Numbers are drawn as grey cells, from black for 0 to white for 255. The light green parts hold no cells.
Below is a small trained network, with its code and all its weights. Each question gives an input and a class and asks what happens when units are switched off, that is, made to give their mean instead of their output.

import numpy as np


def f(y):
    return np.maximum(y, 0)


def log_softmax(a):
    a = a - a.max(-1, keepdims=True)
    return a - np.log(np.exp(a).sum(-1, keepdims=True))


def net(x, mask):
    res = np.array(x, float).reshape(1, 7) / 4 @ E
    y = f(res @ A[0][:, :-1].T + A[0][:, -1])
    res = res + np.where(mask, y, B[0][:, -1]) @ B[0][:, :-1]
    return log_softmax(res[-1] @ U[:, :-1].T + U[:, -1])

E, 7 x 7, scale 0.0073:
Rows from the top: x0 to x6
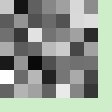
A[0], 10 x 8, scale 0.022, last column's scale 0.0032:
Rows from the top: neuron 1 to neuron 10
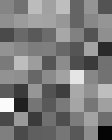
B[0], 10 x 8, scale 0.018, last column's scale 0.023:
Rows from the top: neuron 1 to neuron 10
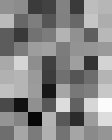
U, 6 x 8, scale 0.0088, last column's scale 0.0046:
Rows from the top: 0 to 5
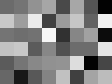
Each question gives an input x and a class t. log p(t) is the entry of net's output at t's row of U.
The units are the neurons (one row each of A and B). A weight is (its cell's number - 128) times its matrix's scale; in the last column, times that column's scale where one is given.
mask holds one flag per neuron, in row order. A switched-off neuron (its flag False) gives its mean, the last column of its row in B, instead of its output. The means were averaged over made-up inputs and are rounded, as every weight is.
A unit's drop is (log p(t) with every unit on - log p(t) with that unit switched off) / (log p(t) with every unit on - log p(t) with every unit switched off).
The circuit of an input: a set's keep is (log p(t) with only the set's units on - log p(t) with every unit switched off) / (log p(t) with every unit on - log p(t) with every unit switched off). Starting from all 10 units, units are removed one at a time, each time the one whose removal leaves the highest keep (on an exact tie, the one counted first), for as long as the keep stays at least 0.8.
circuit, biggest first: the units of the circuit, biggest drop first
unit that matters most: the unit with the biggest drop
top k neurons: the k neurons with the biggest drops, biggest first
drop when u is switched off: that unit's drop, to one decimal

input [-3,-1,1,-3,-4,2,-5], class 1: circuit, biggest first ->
neuron 9
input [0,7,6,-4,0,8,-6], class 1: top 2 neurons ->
neuron 7; neuron 9
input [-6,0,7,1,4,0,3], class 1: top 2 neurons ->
neuron 5; neuron 9
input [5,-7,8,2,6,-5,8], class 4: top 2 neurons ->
neuron 8; neuron 5
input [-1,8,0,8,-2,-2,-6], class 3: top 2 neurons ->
neuron 8; neuron 3
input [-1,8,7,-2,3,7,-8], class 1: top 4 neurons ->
neuron 7; neuron 1; neuron 3; neuron 6
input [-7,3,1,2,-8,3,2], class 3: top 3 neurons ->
neuron 8; neuron 1; neuron 7
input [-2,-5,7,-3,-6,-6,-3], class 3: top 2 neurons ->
neuron 8; neuron 1
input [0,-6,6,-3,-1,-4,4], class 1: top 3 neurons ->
neuron 9; neuron 5; neuron 8
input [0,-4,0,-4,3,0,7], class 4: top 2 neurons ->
neuron 7; neuron 3
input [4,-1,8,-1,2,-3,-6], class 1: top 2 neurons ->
neuron 7; neuron 9
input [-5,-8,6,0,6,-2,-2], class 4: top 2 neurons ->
neuron 7; neuron 3
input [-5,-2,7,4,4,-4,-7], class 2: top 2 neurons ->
neuron 8; neuron 5
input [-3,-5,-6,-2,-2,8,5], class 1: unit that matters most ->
neuron 5
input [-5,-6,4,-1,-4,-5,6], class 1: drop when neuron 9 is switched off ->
1.0
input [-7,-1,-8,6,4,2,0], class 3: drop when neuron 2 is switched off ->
0.0
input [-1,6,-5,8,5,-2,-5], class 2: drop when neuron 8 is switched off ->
0.1
